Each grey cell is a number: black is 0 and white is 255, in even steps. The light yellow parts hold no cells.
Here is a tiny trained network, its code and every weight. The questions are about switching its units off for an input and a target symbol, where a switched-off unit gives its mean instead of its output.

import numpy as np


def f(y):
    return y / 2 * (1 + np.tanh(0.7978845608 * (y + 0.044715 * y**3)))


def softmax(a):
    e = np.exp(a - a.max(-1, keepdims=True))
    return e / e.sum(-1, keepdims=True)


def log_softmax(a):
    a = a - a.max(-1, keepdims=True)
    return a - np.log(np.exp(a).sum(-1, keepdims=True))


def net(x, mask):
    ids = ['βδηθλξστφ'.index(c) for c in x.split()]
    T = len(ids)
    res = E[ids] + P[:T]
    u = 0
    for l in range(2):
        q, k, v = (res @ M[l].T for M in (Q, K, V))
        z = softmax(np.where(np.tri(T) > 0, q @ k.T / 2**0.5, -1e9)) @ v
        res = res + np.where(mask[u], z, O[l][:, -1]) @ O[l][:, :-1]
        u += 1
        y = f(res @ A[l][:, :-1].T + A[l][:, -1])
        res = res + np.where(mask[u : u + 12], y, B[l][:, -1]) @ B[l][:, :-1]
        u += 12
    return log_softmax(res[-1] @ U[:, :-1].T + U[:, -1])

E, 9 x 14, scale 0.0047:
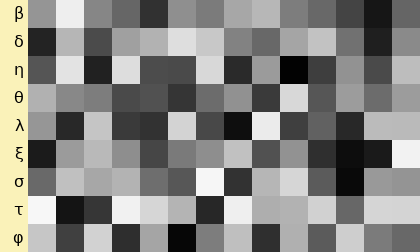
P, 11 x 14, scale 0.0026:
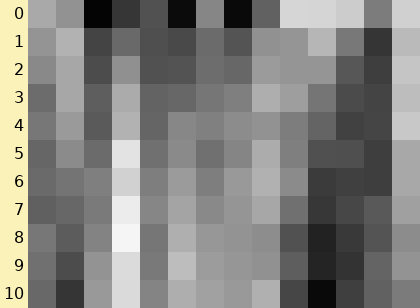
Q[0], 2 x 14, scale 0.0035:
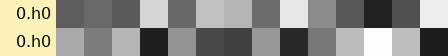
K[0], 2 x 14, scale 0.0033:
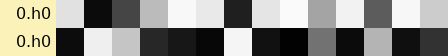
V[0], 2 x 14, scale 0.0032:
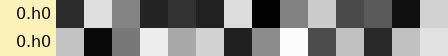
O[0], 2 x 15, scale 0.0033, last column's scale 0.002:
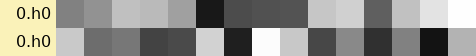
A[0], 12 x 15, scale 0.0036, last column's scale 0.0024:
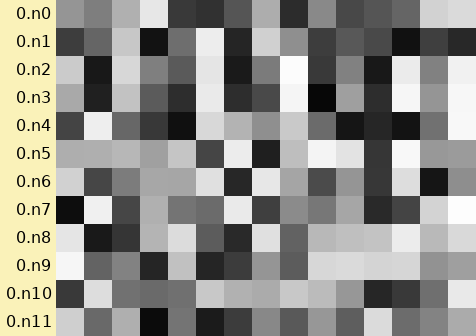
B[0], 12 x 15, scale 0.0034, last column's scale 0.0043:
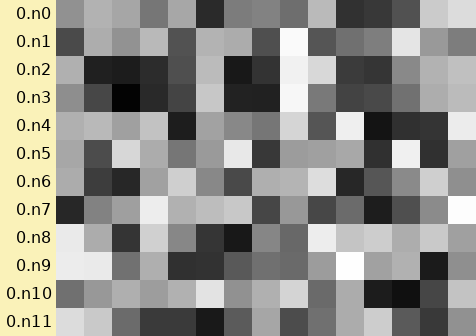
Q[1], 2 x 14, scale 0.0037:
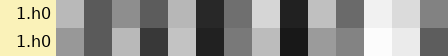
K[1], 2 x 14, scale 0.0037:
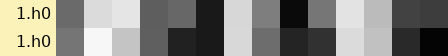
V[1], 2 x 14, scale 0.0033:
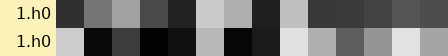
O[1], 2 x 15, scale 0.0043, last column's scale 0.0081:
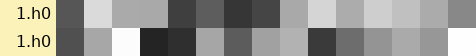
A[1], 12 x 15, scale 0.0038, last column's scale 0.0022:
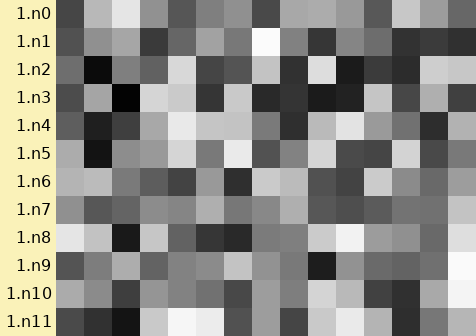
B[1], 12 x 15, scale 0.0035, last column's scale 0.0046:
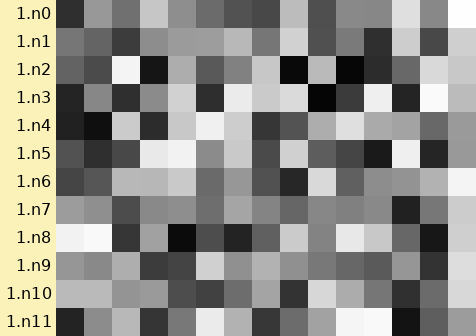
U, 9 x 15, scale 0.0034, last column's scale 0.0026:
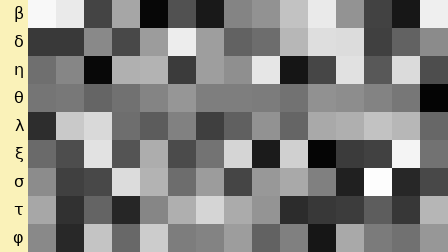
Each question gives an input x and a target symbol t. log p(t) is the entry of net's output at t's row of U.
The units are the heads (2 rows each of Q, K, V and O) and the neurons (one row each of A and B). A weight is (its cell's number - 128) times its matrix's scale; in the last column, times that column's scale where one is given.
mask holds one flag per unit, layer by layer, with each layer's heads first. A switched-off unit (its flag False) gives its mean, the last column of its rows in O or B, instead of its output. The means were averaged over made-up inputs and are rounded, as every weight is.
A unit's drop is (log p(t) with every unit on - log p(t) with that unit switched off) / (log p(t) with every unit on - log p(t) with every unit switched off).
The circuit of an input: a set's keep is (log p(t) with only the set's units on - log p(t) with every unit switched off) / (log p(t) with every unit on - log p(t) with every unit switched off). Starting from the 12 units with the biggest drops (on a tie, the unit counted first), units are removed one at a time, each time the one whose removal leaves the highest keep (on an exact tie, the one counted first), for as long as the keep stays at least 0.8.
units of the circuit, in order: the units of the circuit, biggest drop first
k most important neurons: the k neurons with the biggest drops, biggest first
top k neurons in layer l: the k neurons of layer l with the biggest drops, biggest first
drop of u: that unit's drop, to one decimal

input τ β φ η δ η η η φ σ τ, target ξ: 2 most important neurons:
[0.n2 0.n6]
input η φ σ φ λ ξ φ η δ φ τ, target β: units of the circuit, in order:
[0.n8 1.n8]
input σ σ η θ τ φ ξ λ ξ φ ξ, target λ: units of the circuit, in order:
[1.h0 0.n3 0.n2 0.h0]
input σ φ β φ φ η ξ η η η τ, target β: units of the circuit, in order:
[0.n8 1.n8 1.h0]
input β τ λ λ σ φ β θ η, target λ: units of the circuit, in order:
[1.h0 0.n3 0.n2 0.h0]
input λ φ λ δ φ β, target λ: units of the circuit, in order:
[1.h0 0.n3 0.n2 1.n0]
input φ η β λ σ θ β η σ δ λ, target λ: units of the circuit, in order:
[1.h0 0.n3 0.n2]
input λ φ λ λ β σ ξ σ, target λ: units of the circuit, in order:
[1.h0 0.n3 0.n2 1.n0]
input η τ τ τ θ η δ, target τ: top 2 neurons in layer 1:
[1.n1 1.n9]
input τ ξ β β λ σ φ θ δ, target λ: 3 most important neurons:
[0.n3 0.n2 0.n9]
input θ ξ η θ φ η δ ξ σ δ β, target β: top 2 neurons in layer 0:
[0.n4 0.n7]
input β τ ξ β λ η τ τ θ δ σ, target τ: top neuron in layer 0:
[0.n6]
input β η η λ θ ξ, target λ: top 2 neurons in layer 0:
[0.n3 0.n2]
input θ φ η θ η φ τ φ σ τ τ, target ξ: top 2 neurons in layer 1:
[1.n2 1.n6]
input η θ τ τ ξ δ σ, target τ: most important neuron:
[0.n8]
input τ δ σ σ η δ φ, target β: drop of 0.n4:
-0.3
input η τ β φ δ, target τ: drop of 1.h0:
0.5
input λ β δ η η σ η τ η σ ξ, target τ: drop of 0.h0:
0.2
